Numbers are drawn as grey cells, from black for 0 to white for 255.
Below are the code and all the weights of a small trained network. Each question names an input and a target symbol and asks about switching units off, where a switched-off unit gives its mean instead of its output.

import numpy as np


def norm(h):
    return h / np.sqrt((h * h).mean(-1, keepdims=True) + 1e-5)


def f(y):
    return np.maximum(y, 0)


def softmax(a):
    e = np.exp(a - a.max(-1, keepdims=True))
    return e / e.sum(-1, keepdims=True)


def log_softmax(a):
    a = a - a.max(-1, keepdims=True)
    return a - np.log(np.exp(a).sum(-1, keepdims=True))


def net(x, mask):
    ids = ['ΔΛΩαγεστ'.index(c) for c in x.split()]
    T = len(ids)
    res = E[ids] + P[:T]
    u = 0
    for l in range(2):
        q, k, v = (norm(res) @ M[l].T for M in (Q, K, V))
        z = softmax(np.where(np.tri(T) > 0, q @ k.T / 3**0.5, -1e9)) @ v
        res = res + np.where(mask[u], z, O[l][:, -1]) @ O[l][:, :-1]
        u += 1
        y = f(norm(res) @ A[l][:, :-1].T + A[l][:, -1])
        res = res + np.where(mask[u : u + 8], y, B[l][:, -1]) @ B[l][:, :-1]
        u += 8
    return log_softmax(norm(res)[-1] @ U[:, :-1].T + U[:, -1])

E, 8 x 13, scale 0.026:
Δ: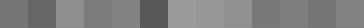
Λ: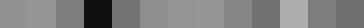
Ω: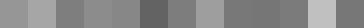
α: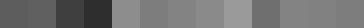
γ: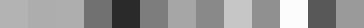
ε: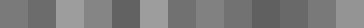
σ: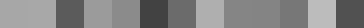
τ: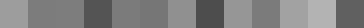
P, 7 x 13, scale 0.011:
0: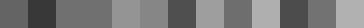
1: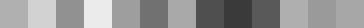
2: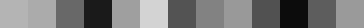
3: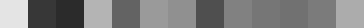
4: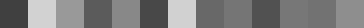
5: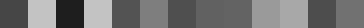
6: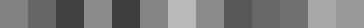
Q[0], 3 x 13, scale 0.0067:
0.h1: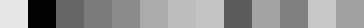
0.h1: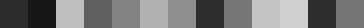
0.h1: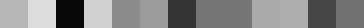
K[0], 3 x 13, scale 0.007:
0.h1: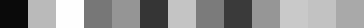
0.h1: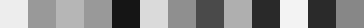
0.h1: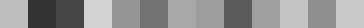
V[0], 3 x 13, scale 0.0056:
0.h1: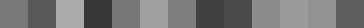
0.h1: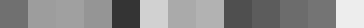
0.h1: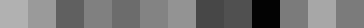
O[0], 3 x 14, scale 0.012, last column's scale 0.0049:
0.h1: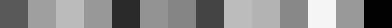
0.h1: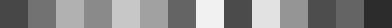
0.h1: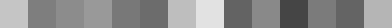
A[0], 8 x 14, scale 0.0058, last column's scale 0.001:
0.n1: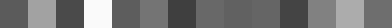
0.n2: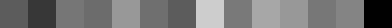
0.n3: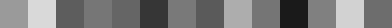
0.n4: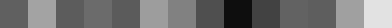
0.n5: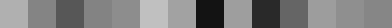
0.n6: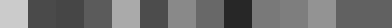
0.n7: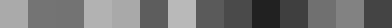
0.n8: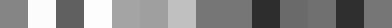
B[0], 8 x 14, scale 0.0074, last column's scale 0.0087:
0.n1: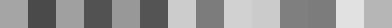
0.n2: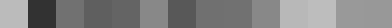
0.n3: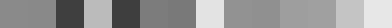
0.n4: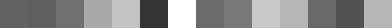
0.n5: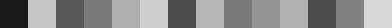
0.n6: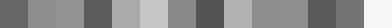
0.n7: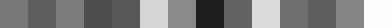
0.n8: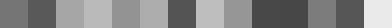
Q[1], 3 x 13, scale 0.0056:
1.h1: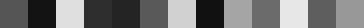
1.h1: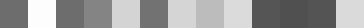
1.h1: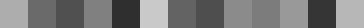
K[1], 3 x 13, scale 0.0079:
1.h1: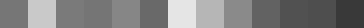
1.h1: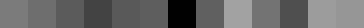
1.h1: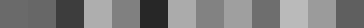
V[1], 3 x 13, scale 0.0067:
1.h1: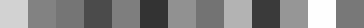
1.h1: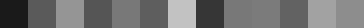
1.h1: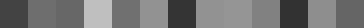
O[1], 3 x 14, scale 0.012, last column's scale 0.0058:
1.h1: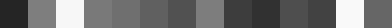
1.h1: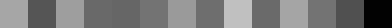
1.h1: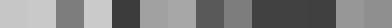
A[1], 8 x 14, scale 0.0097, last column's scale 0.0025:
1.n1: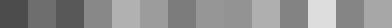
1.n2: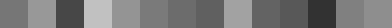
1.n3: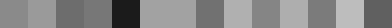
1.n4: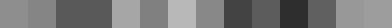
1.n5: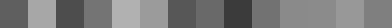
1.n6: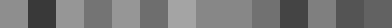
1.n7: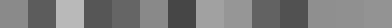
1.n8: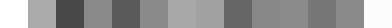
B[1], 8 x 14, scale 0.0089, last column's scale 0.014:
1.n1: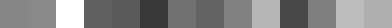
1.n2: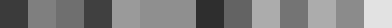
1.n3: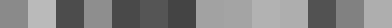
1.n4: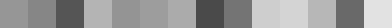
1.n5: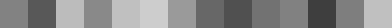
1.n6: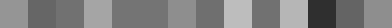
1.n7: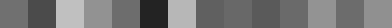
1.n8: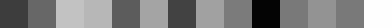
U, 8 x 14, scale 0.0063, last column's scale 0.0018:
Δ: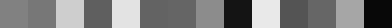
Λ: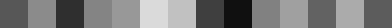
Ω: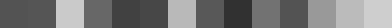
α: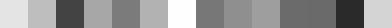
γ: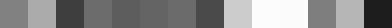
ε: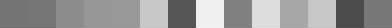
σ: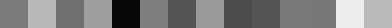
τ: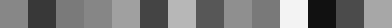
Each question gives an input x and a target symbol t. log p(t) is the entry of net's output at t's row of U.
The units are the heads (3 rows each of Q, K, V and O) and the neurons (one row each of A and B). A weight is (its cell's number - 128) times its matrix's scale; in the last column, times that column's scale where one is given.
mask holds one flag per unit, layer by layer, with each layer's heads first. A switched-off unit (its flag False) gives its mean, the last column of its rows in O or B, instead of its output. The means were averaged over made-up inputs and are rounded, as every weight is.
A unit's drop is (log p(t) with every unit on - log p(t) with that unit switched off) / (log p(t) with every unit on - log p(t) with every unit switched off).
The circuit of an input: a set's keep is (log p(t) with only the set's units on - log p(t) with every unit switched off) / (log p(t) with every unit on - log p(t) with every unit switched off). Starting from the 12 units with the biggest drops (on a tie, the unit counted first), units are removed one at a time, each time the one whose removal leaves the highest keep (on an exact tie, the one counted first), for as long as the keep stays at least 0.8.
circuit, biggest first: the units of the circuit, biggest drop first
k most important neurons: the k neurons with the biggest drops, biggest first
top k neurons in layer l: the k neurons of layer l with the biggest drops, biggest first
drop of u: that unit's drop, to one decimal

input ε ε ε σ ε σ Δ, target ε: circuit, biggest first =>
[0.h1]
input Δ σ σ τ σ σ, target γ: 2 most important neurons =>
[1.n8; 0.n1]
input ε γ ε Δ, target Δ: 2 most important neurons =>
[0.n2; 1.n1]
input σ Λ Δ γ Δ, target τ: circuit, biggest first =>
[0.n5; 1.n6]
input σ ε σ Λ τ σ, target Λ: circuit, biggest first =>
[0.h1; 1.n2; 1.n5]
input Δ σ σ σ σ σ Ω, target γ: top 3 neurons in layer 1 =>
[1.n3; 1.n8; 1.n1]
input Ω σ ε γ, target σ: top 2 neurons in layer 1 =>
[1.n8; 1.n4]
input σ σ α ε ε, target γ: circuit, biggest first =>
[0.h1; 1.n8; 1.n3]
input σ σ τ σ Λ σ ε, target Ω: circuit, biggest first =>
[0.h1; 1.h1; 1.n7]
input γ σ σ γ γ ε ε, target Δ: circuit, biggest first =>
[1.h1; 1.n1; 0.h1]
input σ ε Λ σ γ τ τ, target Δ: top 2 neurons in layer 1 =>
[1.n1; 1.n8]
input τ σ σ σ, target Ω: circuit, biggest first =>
[1.h1; 0.h1]
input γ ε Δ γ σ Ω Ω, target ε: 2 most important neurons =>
[1.n2; 0.n3]
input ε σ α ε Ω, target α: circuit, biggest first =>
[1.h1]
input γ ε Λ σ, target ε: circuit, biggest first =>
[1.h1; 1.n8]
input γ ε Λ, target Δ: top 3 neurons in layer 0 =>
[0.n7; 0.n5; 0.n8]
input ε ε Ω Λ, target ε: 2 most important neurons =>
[0.n2; 1.n8]
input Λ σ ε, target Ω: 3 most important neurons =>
[0.n7; 1.n7; 0.n6]
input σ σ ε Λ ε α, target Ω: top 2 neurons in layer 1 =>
[1.n1; 1.n4]
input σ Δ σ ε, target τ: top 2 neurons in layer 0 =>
[0.n4; 0.n3]
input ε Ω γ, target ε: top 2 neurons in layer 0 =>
[0.n7; 0.n3]
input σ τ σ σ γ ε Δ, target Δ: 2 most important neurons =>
[0.n7; 1.n8]
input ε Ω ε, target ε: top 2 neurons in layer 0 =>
[0.n2; 0.n8]
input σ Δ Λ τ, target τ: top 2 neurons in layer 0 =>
[0.n3; 0.n6]
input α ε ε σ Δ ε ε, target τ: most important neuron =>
[0.n4]
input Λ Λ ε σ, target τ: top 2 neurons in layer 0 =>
[0.n8; 0.n5]
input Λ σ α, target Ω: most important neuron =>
[0.n7]
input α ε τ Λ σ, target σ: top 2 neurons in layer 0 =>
[0.n3; 0.n6]
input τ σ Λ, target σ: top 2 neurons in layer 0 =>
[0.n5; 0.n3]
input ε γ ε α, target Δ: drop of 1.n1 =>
0.3
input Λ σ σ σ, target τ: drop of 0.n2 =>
0.0
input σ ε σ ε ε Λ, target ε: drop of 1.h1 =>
0.1
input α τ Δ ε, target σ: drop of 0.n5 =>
0.2
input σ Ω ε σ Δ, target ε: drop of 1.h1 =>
0.3
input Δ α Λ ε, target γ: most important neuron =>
[0.n5]
